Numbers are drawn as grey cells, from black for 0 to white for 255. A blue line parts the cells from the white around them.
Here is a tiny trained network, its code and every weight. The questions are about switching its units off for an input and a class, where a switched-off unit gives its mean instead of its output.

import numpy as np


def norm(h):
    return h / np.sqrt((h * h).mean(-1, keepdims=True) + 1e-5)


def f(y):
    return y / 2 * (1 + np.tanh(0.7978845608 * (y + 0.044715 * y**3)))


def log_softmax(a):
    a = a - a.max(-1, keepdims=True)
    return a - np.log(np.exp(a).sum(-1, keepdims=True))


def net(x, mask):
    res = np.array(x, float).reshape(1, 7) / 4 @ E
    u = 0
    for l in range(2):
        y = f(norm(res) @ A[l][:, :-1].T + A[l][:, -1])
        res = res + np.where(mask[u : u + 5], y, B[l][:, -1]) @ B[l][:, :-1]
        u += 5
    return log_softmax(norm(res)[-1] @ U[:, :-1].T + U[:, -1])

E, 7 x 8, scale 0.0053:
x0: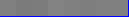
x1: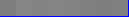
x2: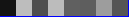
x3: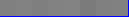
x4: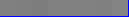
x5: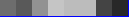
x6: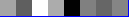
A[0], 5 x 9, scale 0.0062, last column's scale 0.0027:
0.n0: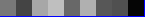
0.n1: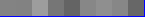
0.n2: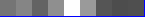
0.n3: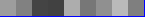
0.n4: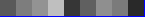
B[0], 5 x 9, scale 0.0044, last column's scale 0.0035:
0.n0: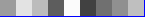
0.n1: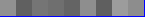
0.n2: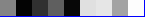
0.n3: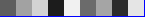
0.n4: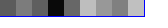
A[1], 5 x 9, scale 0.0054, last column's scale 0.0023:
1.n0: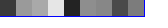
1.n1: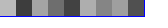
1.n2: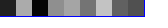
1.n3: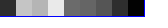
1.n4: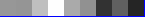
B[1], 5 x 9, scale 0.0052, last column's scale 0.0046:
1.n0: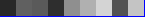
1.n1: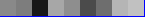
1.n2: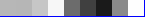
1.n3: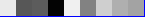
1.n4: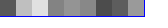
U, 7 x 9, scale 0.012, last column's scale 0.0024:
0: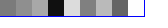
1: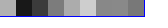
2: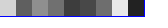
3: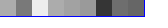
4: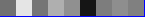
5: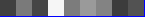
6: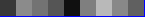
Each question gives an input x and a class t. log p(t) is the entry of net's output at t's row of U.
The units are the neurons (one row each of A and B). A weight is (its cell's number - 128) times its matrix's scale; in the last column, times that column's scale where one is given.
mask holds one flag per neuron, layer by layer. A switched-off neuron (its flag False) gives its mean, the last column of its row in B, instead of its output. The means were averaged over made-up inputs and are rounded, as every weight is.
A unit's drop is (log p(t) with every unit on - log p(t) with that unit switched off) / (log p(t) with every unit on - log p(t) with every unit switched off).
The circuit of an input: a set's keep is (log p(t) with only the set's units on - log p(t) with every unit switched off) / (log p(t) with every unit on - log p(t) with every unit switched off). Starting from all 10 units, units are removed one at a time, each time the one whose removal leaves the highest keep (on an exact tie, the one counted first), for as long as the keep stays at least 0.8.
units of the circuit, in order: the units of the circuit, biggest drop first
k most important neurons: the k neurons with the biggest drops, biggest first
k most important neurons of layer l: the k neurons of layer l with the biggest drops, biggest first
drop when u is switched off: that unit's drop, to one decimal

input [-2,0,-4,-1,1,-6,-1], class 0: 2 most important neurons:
0.n3; 1.n2
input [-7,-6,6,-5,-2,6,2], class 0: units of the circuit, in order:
1.n3
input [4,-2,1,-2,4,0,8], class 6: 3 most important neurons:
1.n0; 1.n2; 0.n4
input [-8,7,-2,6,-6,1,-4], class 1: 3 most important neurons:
0.n2; 0.n0; 1.n0
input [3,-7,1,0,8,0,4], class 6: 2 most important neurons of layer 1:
1.n2; 1.n3
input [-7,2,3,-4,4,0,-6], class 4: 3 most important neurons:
1.n2; 1.n0; 0.n3
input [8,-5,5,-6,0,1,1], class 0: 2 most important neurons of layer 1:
1.n0; 1.n3
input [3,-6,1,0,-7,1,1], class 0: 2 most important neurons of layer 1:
1.n2; 1.n1
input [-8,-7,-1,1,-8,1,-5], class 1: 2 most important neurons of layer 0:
0.n2; 0.n0
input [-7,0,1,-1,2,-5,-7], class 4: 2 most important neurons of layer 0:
0.n4; 0.n0
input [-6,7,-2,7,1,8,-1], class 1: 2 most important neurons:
0.n2; 1.n2
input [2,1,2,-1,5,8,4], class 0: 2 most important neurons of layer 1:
1.n3; 1.n2
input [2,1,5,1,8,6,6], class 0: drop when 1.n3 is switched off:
0.1
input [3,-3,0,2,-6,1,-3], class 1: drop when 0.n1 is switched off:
0.0
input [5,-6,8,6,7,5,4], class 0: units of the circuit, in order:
1.n3
